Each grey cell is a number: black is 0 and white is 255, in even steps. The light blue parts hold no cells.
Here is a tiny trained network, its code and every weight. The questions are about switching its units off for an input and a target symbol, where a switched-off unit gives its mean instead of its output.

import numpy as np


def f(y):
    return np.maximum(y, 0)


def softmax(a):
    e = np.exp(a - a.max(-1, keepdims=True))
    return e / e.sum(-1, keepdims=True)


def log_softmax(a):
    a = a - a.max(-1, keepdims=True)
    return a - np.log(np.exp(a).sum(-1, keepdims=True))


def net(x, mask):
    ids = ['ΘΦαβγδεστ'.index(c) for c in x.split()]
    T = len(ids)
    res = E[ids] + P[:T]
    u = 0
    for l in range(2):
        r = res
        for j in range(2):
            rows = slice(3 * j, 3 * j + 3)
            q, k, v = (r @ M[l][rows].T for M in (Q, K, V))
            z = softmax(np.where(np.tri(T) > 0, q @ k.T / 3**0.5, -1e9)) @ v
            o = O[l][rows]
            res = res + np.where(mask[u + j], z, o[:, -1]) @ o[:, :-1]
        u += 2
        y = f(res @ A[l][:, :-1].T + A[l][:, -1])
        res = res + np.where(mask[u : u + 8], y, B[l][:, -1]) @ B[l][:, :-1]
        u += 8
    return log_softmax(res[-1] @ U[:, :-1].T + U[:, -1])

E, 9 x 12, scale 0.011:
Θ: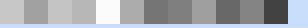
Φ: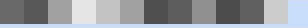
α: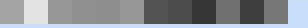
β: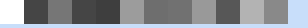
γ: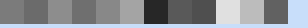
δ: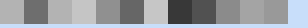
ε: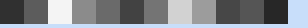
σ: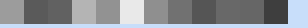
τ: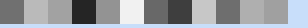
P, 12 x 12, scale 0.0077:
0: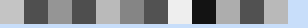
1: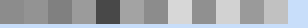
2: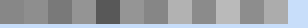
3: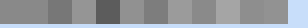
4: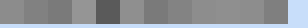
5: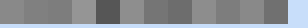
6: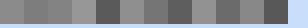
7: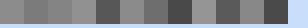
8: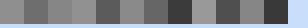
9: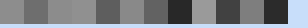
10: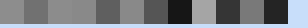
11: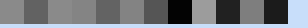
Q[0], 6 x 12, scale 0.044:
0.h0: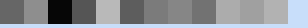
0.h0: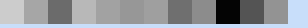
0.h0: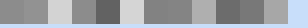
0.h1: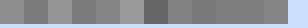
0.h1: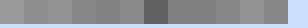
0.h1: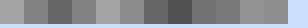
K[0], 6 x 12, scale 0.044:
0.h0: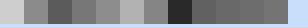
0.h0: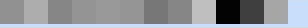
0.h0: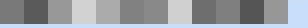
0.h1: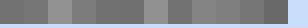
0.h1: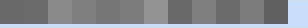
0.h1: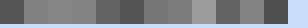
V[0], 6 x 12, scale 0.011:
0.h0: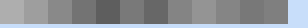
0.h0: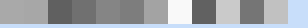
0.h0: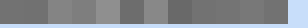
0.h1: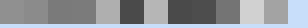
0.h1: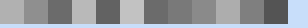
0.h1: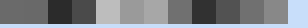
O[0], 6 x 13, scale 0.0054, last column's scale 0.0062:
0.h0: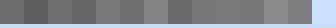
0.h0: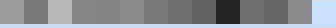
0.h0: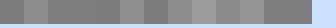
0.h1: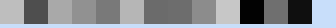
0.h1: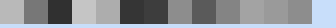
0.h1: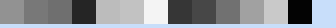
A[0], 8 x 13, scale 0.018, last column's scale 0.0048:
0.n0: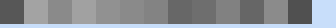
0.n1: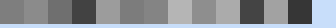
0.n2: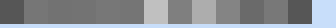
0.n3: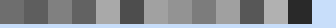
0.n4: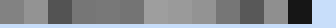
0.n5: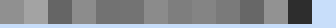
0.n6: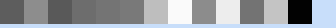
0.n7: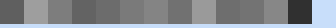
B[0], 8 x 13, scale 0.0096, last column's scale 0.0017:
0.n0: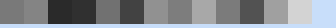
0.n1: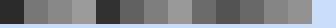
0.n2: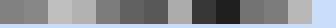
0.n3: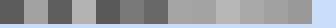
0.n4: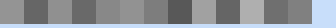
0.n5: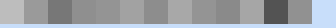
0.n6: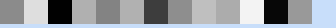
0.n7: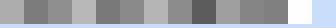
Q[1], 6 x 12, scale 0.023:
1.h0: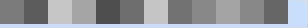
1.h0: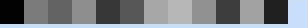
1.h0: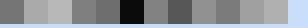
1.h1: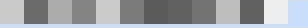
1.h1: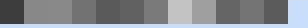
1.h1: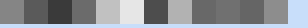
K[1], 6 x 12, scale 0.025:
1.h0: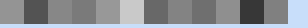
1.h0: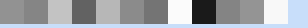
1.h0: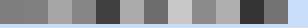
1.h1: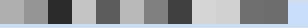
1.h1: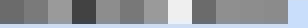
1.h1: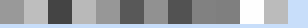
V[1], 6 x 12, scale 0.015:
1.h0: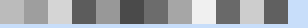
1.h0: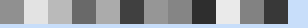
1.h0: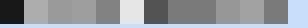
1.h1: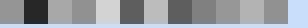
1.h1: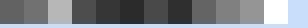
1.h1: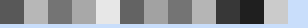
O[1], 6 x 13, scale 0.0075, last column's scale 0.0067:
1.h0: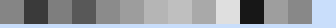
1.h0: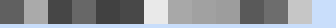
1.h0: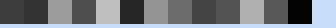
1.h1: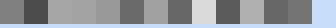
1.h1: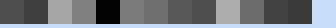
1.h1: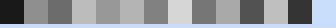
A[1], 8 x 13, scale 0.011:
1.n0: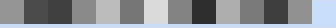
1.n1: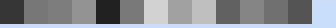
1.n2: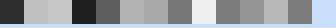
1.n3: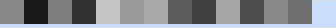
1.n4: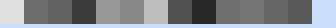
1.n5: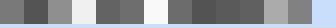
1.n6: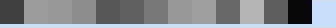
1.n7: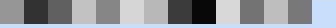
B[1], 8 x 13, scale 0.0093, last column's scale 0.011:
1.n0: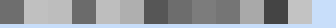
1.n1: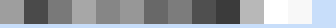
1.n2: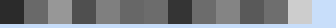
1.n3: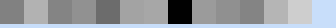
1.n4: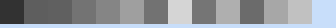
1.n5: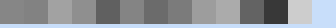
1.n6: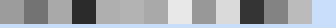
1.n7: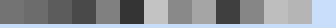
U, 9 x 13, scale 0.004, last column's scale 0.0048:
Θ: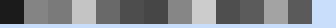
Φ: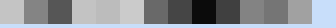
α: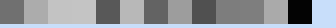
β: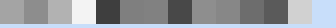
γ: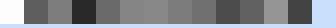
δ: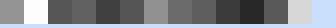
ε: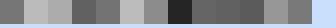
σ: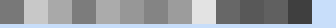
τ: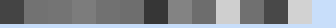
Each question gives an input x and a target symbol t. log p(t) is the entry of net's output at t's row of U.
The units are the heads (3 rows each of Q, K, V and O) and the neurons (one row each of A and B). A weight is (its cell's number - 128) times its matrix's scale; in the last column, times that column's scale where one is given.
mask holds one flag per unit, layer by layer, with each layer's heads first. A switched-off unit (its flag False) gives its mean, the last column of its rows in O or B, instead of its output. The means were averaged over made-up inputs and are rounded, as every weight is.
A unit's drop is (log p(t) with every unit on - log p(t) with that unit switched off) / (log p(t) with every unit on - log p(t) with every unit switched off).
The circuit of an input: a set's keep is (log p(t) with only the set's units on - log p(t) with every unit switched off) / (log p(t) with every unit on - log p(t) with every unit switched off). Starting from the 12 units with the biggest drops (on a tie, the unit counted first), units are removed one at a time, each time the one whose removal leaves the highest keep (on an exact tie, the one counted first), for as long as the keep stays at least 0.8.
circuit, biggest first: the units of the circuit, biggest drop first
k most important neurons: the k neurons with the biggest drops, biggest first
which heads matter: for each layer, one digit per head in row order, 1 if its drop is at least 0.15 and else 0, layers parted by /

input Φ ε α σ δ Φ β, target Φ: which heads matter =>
11 / 11
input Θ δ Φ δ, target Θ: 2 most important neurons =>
[1.n7 0.n0]
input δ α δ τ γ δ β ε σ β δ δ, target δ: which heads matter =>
11 / 11
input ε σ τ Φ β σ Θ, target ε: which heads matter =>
01 / 10
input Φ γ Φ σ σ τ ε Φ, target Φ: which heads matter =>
11 / 11
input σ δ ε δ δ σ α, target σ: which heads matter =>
01 / 11
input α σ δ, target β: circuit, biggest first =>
[0.h1 1.h1 1.n5]
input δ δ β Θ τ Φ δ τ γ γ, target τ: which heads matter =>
11 / 11
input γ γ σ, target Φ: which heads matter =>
11 / 10
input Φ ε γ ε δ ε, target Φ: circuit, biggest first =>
[1.h0 0.h1]
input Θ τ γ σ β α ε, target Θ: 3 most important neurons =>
[0.n6 1.n1 1.n2]
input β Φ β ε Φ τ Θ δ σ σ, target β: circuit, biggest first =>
[0.h1 1.h0 0.h0 1.h1]
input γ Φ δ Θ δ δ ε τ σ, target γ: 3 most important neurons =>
[0.n6 1.n6 1.n1]
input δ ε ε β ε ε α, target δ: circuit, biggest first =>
[0.h1 1.h0]
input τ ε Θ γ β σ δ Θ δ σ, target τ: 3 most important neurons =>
[0.n1 0.n6 1.n6]
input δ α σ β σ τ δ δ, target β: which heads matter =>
01 / 01
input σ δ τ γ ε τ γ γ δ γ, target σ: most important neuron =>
[1.n6]
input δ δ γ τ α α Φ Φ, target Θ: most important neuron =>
[1.n7]
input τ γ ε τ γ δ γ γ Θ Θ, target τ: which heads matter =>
01 / 11
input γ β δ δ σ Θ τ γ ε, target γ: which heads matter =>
10 / 11
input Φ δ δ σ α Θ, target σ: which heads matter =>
01 / 11
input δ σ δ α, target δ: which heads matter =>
11 / 10
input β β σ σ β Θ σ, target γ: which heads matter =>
00 / 10
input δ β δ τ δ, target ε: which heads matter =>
11 / 10
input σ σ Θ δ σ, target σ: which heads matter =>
11 / 11
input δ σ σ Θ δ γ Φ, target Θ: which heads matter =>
11 / 01
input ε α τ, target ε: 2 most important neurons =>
[1.n2 1.n3]
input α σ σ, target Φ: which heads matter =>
01 / 10
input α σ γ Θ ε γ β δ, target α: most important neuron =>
[1.n1]
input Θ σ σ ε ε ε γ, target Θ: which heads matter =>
11 / 10
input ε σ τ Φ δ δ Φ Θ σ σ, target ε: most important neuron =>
[1.n3]
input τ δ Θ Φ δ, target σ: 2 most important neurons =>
[1.n0 1.n1]
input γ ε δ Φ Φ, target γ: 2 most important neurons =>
[0.n6 1.n6]
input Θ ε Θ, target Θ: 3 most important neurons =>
[0.n6 1.n2 1.n1]
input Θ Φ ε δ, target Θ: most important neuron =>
[0.n6]
